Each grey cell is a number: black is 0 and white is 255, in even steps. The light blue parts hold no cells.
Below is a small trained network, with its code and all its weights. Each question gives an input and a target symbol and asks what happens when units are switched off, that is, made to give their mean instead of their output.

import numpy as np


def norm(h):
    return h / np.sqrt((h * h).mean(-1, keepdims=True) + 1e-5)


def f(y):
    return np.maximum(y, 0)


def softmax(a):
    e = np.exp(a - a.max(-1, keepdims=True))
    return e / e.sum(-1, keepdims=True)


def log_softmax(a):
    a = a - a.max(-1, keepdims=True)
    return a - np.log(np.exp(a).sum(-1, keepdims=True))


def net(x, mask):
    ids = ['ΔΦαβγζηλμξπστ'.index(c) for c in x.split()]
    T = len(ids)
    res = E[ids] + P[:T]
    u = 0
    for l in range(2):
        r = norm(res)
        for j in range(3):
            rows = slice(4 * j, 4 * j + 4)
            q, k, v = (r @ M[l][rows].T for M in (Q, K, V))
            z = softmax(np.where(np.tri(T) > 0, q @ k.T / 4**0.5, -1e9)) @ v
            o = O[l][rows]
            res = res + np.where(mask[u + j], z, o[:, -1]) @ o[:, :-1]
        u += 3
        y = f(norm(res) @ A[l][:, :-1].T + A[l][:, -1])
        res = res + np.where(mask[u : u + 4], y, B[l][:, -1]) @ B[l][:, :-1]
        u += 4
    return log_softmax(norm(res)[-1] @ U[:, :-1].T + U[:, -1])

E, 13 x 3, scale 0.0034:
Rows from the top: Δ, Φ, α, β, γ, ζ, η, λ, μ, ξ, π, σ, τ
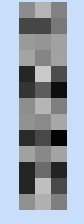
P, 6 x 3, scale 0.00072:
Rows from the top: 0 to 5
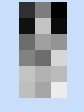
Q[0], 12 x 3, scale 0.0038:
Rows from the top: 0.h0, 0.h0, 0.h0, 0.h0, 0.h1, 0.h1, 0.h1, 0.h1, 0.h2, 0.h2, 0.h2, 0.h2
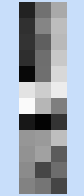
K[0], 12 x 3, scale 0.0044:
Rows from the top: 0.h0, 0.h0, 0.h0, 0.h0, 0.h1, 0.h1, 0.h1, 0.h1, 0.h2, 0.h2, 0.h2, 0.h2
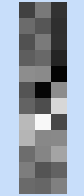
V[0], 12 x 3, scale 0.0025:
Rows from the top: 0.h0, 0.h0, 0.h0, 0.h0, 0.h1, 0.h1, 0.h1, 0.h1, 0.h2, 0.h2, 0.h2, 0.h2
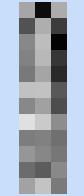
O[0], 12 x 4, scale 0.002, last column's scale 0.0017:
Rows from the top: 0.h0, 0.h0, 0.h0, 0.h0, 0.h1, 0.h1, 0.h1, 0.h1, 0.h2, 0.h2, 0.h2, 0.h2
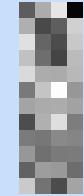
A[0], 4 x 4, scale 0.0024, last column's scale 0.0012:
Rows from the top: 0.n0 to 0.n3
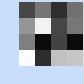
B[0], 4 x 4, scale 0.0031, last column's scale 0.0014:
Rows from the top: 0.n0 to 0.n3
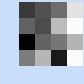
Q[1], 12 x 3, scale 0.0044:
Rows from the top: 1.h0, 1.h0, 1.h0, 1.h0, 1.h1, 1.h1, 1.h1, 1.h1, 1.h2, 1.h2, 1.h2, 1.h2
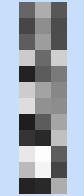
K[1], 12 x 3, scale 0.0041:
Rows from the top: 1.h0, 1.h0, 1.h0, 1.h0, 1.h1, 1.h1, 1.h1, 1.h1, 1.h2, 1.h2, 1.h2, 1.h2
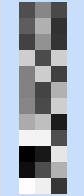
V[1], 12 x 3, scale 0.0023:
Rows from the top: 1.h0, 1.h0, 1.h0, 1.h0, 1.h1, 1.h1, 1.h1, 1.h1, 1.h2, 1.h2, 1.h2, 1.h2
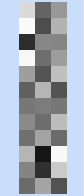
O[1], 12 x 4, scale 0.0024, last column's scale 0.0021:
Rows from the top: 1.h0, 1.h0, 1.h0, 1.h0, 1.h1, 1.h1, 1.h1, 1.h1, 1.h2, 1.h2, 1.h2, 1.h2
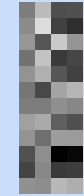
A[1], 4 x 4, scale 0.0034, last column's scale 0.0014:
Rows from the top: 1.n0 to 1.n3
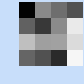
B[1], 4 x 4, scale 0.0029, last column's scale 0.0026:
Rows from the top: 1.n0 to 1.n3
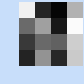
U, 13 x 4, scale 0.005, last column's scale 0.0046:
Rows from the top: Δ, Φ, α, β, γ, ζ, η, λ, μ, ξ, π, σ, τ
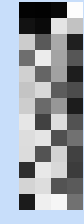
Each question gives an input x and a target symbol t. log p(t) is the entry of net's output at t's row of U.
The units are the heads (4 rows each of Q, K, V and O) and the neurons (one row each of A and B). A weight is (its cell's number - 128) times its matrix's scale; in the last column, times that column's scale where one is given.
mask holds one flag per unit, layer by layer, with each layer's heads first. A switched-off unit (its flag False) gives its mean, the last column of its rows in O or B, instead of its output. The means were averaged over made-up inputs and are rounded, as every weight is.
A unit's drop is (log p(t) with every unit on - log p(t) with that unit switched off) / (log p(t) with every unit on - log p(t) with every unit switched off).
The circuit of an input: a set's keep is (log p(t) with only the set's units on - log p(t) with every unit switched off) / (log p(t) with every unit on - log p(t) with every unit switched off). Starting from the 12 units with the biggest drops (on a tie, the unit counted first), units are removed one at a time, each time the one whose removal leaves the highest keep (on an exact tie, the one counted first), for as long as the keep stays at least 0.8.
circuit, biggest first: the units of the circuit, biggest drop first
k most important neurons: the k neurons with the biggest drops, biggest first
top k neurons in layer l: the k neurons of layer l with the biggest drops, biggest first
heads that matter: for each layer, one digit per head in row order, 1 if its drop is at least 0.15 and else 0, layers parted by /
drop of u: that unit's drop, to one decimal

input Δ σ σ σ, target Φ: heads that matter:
010 / 101
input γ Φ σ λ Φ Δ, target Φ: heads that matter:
110 / 000
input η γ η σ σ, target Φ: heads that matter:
010 / 001
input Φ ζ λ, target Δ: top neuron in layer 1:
[1.n2]
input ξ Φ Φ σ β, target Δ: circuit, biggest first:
[0.h1 1.h2]
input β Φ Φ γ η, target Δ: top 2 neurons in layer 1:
[1.n2 1.n0]
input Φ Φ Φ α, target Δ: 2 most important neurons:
[0.n3 1.n0]
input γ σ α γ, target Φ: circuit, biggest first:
[1.h2 1.h0]
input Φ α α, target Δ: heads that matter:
110 / 001
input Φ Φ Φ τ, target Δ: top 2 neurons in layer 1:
[1.n1 1.n0]
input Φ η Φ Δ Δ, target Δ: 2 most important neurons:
[1.n3 0.n1]
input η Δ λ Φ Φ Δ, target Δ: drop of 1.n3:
0.1
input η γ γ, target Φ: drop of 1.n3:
0.2
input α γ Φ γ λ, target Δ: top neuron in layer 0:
[0.n3]
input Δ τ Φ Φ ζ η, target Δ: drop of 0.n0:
-0.1
